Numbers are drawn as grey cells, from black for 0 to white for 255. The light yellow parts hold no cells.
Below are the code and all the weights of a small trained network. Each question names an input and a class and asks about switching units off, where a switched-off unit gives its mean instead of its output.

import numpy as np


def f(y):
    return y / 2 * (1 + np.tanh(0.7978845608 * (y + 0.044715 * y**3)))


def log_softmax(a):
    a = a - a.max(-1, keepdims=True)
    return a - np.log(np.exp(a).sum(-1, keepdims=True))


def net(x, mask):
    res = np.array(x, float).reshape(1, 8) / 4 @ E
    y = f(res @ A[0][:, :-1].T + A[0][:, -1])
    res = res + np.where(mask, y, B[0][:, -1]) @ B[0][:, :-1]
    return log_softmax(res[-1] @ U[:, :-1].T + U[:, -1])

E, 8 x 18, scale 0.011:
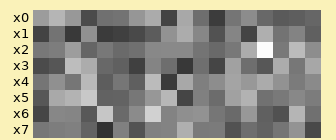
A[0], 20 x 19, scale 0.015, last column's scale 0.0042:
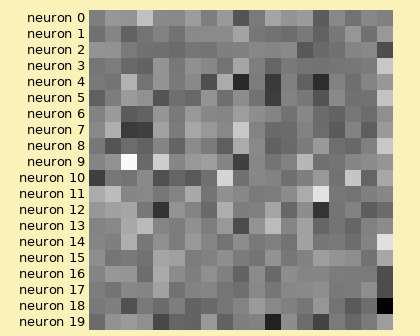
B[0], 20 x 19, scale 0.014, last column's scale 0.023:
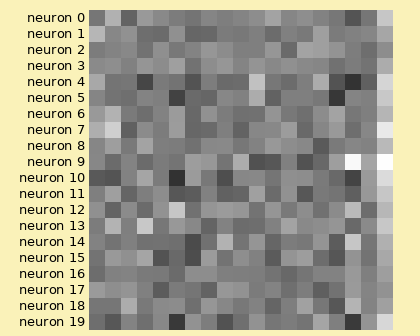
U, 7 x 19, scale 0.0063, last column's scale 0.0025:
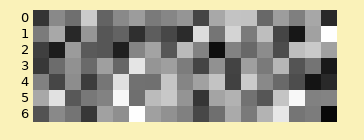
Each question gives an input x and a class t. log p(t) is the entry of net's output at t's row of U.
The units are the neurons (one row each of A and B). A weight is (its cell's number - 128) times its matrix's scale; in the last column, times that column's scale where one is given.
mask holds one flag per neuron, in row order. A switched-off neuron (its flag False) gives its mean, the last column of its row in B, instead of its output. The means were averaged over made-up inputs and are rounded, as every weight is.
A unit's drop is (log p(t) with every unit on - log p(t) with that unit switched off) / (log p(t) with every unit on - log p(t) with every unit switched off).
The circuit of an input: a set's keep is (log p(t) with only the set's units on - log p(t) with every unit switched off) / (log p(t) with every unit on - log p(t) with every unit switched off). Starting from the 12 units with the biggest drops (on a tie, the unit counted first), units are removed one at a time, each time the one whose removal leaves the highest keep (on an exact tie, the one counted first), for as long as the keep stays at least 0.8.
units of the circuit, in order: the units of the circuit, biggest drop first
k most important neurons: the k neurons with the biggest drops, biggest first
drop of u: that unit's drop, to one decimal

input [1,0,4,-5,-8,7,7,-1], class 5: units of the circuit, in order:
neuron 9; neuron 7
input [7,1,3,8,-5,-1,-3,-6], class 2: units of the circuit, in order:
neuron 9
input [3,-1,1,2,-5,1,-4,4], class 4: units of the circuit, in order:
neuron 12; neuron 9; neuron 11; neuron 7
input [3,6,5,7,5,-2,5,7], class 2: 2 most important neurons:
neuron 7; neuron 4
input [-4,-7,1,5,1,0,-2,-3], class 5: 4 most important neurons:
neuron 9; neuron 10; neuron 19; neuron 13
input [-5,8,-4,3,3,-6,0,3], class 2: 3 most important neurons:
neuron 7; neuron 18; neuron 4
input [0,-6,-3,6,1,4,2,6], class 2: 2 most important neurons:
neuron 9; neuron 7
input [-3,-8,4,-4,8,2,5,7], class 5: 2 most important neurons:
neuron 10; neuron 19
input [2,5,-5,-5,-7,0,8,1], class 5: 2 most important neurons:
neuron 19; neuron 6
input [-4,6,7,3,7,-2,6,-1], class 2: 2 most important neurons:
neuron 7; neuron 4
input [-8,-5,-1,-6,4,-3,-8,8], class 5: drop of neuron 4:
0.1
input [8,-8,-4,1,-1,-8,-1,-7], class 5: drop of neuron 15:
0.0
